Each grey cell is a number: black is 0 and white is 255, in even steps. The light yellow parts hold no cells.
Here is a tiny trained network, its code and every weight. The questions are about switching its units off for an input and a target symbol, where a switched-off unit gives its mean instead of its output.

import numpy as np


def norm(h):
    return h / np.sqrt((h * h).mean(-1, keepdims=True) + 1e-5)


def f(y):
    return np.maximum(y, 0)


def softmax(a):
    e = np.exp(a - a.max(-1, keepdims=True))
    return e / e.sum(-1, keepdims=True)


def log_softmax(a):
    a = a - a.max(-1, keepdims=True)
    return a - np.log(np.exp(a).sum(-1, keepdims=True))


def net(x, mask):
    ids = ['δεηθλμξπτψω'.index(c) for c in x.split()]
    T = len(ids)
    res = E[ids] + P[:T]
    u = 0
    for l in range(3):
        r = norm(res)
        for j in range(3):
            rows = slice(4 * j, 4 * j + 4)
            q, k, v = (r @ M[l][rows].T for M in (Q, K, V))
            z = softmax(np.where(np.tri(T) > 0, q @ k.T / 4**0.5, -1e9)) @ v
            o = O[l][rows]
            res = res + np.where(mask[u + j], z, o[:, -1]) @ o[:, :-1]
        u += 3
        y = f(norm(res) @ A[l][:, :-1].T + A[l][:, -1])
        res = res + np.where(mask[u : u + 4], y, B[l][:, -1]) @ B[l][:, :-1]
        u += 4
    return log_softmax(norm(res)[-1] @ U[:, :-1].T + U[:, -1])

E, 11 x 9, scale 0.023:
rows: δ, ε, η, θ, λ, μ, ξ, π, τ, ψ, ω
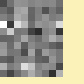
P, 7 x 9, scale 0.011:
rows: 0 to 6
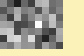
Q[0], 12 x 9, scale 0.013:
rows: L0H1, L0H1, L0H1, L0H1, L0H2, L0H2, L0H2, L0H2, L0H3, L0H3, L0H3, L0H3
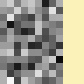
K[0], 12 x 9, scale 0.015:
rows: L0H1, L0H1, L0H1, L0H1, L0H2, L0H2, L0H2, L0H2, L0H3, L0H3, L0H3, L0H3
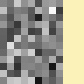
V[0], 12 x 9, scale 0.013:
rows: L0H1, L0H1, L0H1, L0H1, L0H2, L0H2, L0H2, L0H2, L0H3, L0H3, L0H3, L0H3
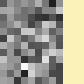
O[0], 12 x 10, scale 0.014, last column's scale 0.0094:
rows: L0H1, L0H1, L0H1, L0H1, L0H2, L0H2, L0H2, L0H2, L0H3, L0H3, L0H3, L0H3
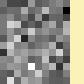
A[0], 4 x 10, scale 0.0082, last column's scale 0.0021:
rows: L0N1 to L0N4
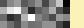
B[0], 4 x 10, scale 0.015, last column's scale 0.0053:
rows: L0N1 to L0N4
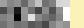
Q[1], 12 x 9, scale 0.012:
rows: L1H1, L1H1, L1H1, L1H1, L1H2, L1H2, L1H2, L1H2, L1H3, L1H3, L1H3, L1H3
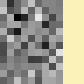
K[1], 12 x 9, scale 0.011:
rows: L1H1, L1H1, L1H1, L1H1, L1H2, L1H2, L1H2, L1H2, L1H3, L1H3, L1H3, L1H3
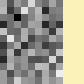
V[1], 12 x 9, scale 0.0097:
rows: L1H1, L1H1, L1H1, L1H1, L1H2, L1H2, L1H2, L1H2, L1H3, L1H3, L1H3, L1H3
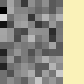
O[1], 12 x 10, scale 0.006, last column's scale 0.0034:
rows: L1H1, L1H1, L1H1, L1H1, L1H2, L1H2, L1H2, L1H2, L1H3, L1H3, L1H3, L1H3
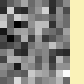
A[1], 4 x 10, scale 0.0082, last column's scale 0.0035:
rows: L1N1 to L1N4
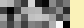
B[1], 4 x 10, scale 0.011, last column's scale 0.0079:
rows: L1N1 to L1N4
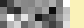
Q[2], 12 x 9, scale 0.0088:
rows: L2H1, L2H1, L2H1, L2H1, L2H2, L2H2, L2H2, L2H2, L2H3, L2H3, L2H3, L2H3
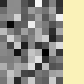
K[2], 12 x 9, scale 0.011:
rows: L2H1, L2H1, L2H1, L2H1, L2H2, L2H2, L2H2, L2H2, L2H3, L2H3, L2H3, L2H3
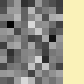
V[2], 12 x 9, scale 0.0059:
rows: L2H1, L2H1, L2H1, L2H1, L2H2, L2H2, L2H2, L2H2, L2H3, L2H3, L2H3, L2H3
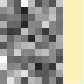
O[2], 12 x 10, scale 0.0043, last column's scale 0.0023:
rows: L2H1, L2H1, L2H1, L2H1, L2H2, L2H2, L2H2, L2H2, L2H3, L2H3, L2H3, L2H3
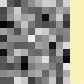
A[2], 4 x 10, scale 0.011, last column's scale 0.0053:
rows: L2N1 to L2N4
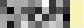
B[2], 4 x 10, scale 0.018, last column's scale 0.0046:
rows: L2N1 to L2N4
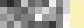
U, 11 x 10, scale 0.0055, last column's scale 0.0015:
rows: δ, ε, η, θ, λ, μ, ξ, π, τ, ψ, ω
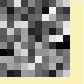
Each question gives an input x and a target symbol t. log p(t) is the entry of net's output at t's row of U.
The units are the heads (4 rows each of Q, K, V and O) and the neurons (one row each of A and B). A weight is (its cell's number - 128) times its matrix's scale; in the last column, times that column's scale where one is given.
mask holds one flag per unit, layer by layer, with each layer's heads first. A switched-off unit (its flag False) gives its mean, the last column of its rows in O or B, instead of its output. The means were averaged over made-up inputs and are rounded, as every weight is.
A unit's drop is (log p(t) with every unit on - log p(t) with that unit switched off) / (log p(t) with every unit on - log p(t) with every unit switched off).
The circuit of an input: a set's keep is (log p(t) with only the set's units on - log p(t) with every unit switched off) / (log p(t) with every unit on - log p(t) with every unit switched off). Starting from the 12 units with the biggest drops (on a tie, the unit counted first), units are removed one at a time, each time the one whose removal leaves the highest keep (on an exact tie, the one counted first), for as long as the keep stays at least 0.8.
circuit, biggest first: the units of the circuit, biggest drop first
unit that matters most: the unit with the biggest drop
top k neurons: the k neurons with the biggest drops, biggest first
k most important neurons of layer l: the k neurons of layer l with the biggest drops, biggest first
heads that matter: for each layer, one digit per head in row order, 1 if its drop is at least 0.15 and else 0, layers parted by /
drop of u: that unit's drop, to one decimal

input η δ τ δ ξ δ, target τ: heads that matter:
001 / 000 / 000
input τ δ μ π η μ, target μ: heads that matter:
100 / 000 / 000
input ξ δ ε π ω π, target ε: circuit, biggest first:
L0H2; L0H3
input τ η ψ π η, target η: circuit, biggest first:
L0H3; L2N2
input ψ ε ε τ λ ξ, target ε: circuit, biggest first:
L0H2; L0H3
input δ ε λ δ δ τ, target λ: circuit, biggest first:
L0H1; L0N2
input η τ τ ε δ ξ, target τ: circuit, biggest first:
L0H3; L2N3; L0H1
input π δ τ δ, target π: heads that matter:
001 / 000 / 000
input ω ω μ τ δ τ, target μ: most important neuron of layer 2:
L2N1
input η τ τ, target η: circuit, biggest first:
L2N2; L0H3
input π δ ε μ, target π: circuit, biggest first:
L2N1; L0H3
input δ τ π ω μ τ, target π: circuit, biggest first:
L0H3; L2N1
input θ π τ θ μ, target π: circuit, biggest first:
L0H3; L2N1
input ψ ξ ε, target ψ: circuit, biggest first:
L0H3
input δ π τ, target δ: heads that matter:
010 / 000 / 000
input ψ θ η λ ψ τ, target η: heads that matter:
101 / 000 / 000
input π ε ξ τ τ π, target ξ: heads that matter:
011 / 000 / 000
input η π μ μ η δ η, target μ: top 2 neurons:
L2N1; L0N2
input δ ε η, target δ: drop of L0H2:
0.1
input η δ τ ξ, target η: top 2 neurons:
L2N2; L0N2
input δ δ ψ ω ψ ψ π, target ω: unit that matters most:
L0H1
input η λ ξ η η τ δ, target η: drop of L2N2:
0.3
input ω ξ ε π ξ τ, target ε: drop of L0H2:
0.6
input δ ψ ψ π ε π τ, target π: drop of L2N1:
0.2
